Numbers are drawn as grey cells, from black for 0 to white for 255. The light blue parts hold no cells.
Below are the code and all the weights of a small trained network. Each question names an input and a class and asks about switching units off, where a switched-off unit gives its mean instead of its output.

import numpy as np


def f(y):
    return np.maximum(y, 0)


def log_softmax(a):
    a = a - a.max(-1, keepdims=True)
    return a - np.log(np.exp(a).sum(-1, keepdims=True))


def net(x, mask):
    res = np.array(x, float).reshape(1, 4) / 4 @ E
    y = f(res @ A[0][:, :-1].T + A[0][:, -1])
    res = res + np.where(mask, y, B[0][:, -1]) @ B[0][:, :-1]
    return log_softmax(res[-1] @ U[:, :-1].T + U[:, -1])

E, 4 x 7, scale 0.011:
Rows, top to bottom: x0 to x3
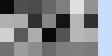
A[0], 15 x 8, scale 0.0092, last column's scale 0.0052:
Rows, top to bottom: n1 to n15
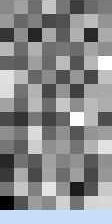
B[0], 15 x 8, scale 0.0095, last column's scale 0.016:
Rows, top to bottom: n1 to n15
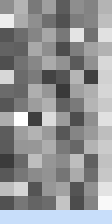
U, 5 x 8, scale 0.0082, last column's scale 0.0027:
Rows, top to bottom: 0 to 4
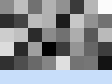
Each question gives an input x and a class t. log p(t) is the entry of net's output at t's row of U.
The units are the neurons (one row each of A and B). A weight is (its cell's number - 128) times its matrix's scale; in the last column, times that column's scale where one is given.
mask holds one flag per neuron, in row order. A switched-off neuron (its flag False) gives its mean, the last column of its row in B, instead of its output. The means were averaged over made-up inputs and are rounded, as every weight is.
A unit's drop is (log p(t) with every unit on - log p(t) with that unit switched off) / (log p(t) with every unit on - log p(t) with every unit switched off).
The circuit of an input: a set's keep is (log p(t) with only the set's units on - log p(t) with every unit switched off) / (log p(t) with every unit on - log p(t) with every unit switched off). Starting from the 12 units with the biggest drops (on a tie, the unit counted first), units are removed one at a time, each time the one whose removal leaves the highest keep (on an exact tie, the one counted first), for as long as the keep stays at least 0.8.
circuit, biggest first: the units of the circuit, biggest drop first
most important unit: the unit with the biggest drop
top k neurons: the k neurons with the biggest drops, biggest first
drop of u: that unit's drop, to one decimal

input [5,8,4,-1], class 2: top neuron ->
[n9]
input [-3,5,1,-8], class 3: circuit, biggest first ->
[n9; n6]
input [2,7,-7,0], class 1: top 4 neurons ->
[n3; n12; n9; n13]
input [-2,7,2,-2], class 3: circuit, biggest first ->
[n9; n6]
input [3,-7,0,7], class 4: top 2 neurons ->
[n15; n14]
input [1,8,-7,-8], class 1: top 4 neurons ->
[n3; n12; n9; n13]
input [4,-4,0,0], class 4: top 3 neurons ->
[n14; n15; n2]
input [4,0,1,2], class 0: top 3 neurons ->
[n9; n6; n7]
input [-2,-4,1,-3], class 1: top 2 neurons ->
[n9; n14]
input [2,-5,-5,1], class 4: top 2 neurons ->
[n9; n15]
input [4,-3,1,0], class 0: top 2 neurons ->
[n9; n3]
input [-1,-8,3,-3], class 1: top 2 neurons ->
[n14; n7]
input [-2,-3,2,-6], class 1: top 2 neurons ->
[n9; n14]
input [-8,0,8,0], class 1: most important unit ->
n7
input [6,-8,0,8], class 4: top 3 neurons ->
[n15; n14; n2]
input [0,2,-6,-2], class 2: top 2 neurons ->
[n14; n7]
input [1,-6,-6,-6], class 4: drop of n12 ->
0.2
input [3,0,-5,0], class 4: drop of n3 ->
-0.1
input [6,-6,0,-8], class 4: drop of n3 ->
-0.1
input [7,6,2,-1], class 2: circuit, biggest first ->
[n9]
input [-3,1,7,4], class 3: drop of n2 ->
0.2
